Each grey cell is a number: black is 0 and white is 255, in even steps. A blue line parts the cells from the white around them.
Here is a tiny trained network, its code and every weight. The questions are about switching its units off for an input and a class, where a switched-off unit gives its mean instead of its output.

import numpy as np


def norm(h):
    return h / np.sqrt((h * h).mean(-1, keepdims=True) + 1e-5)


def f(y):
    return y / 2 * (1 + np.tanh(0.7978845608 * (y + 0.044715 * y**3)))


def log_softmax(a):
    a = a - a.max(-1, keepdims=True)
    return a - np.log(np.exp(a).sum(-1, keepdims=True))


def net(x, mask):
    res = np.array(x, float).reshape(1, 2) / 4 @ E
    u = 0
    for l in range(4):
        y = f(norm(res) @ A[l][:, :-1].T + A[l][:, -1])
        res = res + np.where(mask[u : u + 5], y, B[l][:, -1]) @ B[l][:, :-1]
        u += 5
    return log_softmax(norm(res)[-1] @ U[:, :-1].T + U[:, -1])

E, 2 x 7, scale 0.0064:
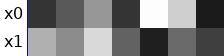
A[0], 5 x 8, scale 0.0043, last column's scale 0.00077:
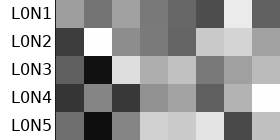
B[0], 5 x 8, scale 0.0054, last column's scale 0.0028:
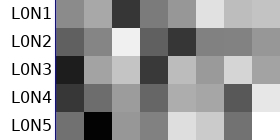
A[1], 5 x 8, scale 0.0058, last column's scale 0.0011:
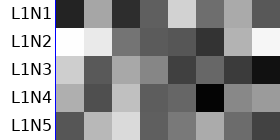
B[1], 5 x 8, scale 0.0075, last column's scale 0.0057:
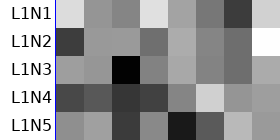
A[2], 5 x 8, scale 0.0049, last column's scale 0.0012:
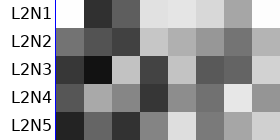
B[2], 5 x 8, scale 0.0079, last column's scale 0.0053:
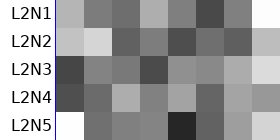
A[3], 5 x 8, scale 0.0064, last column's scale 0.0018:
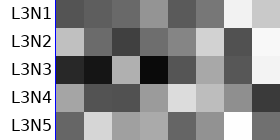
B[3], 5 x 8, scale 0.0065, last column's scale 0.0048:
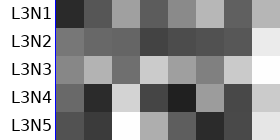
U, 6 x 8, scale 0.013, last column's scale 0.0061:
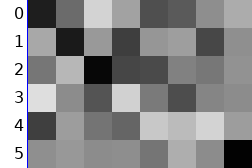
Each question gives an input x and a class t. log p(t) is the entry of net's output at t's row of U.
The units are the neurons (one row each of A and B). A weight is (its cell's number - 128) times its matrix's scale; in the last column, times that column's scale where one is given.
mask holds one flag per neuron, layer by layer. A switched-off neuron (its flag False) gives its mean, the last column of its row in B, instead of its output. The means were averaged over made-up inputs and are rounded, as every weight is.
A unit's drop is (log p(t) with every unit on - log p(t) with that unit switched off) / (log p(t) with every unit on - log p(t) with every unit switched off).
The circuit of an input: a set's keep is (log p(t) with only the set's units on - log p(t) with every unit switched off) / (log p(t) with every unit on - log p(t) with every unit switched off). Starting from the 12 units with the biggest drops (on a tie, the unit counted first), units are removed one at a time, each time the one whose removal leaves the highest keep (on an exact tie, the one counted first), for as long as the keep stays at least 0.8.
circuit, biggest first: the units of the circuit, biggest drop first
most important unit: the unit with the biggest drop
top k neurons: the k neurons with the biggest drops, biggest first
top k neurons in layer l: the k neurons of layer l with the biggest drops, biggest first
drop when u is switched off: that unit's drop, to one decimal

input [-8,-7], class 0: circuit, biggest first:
(L3N5; L3N1)
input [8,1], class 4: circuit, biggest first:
(L2N3; L3N3)
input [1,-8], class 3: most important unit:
L1N1
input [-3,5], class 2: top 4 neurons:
(L1N3; L0N3; L2N3; L1N4)
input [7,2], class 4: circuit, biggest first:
(L3N3; L2N3)
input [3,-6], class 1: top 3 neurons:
(L0N5; L3N4; L0N4)
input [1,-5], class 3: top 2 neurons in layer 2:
(L2N1; L2N2)
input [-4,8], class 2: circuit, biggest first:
(L1N3; L1N4)
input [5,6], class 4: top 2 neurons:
(L1N1; L3N3)
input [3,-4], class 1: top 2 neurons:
(L0N5; L3N4)
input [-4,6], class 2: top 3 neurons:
(L1N3; L0N3; L1N4)
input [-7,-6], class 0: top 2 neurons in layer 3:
(L3N5; L3N1)
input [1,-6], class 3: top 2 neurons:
(L1N1; L2N1)
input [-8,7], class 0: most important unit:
L1N2
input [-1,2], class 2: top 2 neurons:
(L0N3; L1N3)
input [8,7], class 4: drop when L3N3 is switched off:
0.3
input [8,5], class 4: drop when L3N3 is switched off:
0.2
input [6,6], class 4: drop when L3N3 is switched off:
0.2
